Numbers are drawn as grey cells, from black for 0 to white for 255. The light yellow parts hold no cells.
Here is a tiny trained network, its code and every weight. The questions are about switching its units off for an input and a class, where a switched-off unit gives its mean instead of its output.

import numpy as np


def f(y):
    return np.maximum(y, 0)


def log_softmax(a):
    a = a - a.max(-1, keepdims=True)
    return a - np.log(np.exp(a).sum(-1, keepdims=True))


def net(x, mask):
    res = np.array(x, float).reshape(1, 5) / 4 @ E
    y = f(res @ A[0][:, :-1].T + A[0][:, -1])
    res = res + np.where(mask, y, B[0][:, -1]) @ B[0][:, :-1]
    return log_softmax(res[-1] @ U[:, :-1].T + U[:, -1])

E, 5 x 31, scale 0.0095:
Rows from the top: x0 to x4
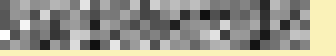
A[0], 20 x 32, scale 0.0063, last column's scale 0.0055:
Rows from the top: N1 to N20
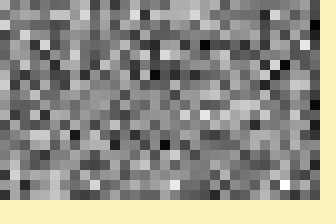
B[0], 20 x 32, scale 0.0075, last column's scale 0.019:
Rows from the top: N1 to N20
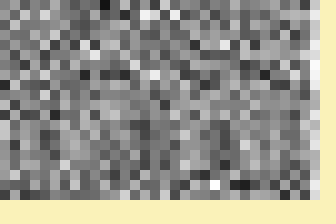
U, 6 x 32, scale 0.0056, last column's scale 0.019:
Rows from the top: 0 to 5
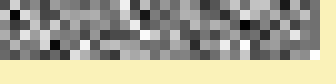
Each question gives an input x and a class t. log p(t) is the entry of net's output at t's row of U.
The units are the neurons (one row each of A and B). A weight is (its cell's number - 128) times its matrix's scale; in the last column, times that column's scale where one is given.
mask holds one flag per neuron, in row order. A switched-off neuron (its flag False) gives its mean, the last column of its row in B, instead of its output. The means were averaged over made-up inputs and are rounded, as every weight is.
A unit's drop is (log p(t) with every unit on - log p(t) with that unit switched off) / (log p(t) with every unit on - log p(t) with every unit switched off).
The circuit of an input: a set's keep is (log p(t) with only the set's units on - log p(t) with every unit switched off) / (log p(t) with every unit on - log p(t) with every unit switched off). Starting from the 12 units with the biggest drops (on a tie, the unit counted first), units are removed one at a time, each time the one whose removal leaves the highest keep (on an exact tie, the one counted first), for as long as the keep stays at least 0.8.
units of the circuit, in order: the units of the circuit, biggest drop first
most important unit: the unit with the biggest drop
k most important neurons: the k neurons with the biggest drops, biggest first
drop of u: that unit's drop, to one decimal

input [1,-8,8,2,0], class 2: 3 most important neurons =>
(N7; N4; N5)
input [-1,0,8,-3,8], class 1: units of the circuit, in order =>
(N6)
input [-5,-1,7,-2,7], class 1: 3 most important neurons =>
(N6; N19; N17)
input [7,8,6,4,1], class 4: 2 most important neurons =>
(N5; N8)
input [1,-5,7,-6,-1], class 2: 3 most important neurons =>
(N7; N4; N9)
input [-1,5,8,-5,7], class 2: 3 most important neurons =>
(N7; N4; N15)
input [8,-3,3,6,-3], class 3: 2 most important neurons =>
(N2; N20)
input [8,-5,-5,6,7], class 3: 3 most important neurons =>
(N2; N15; N14)
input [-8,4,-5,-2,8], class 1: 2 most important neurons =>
(N6; N17)
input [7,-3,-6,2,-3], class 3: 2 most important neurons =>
(N2; N7)
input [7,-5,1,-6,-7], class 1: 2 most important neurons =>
(N14; N8)
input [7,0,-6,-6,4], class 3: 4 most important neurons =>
(N2; N9; N7; N18)
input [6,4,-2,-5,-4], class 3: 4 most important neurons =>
(N2; N9; N3; N1)
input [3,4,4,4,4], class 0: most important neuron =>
(N9)
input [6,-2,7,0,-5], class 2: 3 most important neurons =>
(N7; N8; N4)
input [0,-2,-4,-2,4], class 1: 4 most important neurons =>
(N7; N6; N4; N17)
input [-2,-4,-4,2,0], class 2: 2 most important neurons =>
(N5; N19)
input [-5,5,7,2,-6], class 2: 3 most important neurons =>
(N7; N4; N6)
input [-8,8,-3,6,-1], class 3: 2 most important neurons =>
(N8; N12)
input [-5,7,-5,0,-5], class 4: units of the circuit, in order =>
(N5)
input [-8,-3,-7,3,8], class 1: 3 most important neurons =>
(N6; N17; N2)
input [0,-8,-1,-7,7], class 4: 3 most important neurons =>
(N12; N9; N10)
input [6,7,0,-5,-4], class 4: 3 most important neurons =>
(N5; N8; N20)
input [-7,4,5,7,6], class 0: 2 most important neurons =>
(N9; N2)
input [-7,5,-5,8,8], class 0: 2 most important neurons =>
(N9; N3)
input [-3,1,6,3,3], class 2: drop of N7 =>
0.2
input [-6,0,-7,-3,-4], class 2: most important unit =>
N19
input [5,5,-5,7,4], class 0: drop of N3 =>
0.1
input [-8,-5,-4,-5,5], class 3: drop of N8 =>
1.5
